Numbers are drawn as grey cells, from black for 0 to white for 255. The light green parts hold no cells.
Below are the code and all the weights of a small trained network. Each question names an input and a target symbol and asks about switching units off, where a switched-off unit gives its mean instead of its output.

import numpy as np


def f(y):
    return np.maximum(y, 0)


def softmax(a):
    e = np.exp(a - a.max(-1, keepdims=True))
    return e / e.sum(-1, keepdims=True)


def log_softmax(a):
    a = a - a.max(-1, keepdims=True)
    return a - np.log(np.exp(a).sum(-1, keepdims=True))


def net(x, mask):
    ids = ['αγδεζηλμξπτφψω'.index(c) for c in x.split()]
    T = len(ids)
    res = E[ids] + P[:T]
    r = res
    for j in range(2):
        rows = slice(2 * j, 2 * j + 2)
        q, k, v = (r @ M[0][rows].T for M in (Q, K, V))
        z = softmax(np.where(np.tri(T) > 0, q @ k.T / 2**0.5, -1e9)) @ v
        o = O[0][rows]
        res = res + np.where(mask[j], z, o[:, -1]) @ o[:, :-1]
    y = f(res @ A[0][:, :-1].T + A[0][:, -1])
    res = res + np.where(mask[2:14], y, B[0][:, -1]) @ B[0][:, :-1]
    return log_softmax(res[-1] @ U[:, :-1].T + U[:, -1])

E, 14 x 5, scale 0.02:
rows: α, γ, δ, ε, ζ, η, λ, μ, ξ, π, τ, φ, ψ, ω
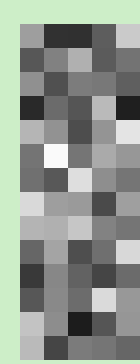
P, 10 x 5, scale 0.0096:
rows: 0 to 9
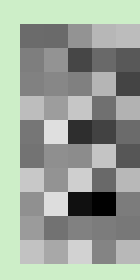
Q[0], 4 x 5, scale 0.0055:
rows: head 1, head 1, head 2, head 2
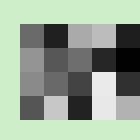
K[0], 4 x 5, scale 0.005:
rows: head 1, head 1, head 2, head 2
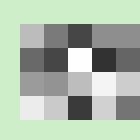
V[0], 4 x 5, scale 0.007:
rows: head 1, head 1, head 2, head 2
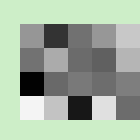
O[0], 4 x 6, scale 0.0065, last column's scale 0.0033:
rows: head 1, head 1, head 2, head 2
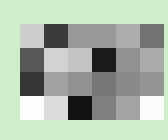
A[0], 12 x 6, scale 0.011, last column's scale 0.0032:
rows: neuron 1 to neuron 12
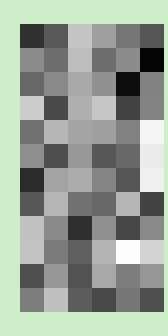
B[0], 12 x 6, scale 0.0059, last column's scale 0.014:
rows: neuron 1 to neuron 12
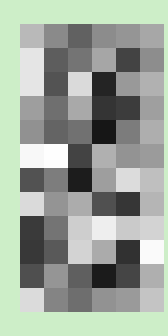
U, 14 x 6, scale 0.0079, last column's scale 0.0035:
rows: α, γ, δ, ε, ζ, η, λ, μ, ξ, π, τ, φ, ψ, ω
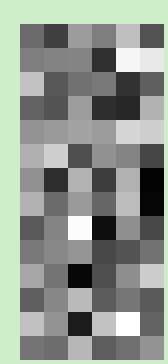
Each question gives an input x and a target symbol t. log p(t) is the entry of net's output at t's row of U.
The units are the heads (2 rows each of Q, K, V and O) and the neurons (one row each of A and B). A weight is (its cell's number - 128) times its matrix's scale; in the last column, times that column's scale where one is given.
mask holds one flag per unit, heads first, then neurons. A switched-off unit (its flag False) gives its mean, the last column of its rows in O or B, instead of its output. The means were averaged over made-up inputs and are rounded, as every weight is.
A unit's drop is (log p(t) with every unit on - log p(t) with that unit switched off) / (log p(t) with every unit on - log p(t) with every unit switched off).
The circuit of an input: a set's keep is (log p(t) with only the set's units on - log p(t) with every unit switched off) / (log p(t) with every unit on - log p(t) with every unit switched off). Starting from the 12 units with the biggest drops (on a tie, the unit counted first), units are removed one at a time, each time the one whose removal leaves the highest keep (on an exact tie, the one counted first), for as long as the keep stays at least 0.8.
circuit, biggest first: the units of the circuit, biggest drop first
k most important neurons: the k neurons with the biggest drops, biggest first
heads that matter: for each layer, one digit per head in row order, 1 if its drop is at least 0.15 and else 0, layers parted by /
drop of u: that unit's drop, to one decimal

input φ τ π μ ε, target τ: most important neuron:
[neuron 10]
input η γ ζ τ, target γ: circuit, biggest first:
[neuron 7; head 2; neuron 10]
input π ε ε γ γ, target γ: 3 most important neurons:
[neuron 7; neuron 10; neuron 3]
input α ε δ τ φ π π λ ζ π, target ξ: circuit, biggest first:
[neuron 10; neuron 7]
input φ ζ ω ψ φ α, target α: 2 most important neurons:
[neuron 10; neuron 9]
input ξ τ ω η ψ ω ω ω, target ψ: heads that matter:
00
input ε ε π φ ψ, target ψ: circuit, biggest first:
[neuron 9; head 2]
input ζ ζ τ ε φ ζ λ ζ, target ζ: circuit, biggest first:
[neuron 10; neuron 9; head 2]
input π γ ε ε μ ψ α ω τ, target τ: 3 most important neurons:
[neuron 10; neuron 9; neuron 7]
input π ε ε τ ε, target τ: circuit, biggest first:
[neuron 7; neuron 10]
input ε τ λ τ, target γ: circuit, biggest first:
[head 2; neuron 7; neuron 10]
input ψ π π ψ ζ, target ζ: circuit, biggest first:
[neuron 10; head 2; neuron 9]
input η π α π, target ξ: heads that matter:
10
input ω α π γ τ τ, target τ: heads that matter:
00
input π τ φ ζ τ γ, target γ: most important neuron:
[neuron 7]
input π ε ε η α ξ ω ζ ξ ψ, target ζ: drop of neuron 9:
0.6
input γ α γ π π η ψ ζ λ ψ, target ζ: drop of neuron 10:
0.3
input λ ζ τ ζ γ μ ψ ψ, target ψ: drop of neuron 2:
0.0
